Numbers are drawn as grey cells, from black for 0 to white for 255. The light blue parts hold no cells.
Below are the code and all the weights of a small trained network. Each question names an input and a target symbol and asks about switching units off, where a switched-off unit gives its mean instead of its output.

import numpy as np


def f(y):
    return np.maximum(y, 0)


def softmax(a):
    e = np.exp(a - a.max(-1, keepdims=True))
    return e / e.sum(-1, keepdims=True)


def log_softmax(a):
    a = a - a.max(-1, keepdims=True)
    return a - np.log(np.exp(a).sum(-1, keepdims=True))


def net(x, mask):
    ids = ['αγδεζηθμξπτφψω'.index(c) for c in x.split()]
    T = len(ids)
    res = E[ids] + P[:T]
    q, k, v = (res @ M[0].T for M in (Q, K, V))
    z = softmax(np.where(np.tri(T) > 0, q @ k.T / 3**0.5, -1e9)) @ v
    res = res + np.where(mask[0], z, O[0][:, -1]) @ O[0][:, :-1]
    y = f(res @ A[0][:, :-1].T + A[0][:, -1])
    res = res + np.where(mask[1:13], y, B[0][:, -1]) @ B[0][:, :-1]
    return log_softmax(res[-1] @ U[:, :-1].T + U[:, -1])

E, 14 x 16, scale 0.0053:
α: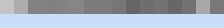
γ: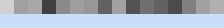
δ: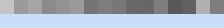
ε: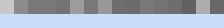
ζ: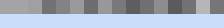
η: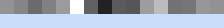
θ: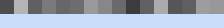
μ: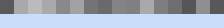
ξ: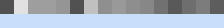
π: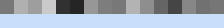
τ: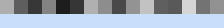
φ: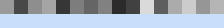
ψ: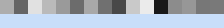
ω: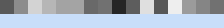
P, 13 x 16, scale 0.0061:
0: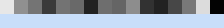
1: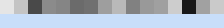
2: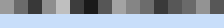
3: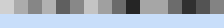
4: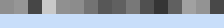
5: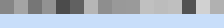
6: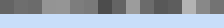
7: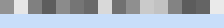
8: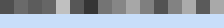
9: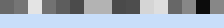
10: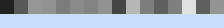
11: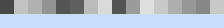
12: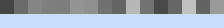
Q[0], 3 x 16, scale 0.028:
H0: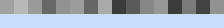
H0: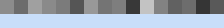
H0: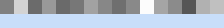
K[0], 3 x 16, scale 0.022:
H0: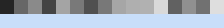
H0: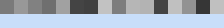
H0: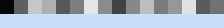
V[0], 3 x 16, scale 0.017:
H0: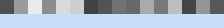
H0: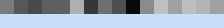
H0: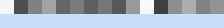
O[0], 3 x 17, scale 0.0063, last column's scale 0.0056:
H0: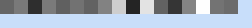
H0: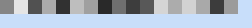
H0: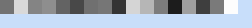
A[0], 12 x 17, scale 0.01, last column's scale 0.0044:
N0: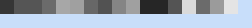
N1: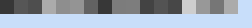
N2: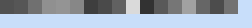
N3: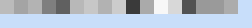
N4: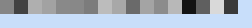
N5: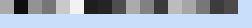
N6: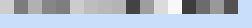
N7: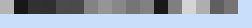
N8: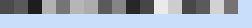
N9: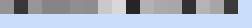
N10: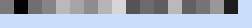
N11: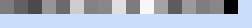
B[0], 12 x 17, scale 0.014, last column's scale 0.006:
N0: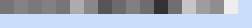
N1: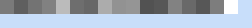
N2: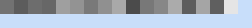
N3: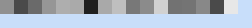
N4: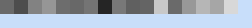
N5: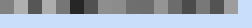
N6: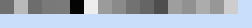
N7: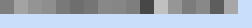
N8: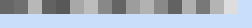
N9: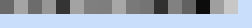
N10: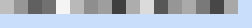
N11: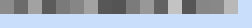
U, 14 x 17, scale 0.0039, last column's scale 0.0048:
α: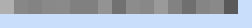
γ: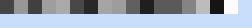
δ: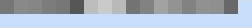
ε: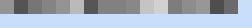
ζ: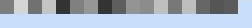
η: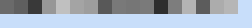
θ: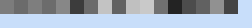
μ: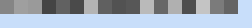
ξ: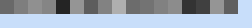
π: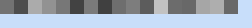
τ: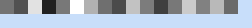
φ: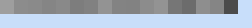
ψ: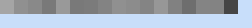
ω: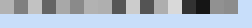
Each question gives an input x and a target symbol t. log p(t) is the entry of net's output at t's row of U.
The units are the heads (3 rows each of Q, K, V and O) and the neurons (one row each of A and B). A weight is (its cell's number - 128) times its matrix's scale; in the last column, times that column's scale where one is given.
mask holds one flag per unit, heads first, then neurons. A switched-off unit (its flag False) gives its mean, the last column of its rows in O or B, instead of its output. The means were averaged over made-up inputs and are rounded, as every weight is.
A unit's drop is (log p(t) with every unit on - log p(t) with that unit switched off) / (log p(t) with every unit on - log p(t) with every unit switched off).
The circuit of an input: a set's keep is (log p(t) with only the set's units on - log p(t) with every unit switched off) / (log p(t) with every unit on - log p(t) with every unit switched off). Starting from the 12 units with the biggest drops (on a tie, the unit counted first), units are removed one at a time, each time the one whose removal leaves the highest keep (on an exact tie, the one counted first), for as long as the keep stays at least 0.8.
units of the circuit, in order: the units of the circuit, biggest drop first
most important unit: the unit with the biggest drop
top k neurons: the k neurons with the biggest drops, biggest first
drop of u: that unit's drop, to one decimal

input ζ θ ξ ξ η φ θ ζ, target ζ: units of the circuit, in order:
(H0)
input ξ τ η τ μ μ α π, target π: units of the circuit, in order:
(H0; N4)
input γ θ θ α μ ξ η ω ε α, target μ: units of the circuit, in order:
(H0; N11)
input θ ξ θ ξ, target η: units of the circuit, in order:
(H0; N10; N9)
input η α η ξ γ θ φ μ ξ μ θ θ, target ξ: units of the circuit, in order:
(H0; N9)
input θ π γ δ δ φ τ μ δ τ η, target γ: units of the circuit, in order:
(N5; N8)
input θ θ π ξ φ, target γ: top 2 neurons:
(N5; N8)
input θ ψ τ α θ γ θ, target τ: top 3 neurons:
(N8; N0; N3)
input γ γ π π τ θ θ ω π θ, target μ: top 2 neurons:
(N11; N3)
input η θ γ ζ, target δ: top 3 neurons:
(N6; N8; N3)
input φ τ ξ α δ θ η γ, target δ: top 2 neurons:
(N6; N8)
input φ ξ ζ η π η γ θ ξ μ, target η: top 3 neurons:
(N10; N9; N4)
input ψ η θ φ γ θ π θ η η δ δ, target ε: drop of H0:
0.6
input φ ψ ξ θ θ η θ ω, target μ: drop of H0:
1.1
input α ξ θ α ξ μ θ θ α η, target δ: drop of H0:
1.0
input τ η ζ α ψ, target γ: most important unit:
N2
